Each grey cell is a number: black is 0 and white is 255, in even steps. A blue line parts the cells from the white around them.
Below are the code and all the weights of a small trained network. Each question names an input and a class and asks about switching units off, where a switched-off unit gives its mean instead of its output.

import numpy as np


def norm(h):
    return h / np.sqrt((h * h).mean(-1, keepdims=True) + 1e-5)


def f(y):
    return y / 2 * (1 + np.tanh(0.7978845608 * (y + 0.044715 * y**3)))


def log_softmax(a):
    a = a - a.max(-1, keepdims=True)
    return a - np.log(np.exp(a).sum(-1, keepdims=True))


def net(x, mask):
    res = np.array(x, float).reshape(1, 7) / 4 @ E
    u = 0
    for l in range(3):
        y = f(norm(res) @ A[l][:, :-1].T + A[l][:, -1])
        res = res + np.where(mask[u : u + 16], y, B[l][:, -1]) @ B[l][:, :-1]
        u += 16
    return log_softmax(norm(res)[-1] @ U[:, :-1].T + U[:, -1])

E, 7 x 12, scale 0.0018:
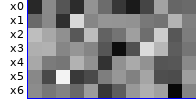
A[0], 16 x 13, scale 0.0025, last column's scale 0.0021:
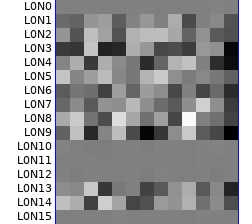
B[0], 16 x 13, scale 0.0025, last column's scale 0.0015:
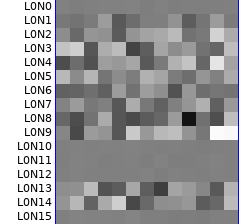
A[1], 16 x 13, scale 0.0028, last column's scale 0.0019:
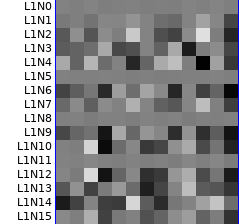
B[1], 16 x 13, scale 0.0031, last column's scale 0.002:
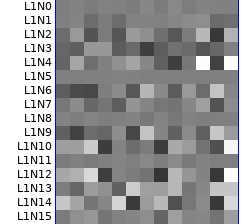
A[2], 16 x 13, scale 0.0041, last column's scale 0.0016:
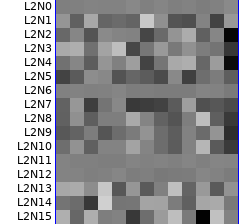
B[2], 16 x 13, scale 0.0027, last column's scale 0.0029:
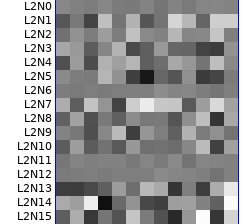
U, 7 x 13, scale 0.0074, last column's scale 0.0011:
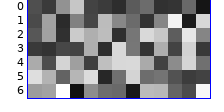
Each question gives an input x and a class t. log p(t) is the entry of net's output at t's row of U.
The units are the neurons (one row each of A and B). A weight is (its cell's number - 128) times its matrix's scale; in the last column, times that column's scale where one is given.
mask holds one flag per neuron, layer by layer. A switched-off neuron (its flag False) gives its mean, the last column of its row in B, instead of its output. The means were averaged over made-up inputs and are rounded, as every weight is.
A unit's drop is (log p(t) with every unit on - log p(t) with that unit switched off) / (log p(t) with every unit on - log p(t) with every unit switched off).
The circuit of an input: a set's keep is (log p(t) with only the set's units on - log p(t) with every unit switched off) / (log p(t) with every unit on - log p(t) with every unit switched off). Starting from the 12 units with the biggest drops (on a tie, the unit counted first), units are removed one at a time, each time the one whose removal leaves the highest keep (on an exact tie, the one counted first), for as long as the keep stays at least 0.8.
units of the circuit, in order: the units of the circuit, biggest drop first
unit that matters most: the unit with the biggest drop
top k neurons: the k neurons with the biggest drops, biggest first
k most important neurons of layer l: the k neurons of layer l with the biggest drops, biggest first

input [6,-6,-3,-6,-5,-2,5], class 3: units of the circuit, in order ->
[L1N9]
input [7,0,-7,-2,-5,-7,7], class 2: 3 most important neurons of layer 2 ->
[L2N15; L2N2; L2N4]
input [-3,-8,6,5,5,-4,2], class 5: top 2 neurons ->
[L0N14; L2N14]
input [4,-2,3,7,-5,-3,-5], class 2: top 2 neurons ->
[L0N4; L2N14]
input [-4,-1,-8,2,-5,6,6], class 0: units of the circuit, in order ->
[L2N14; L2N5]
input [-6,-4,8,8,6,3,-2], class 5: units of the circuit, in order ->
[L2N14; L2N3]
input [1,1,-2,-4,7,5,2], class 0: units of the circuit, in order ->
[L1N3; L2N5]
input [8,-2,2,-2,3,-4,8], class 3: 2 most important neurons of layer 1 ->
[L1N9; L1N6]
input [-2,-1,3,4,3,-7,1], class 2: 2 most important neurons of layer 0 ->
[L0N4; L0N9]
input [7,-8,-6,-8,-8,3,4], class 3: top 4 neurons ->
[L1N9; L1N6; L2N14; L0N6]
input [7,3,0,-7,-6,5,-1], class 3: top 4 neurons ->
[L1N9; L1N6; L1N4; L2N15]
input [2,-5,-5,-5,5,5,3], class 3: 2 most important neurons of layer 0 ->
[L0N8; L0N6]
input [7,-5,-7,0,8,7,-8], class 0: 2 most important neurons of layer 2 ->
[L2N14; L2N5]
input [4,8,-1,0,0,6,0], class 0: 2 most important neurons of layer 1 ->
[L1N3; L1N4]
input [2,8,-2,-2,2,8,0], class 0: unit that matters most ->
L1N3
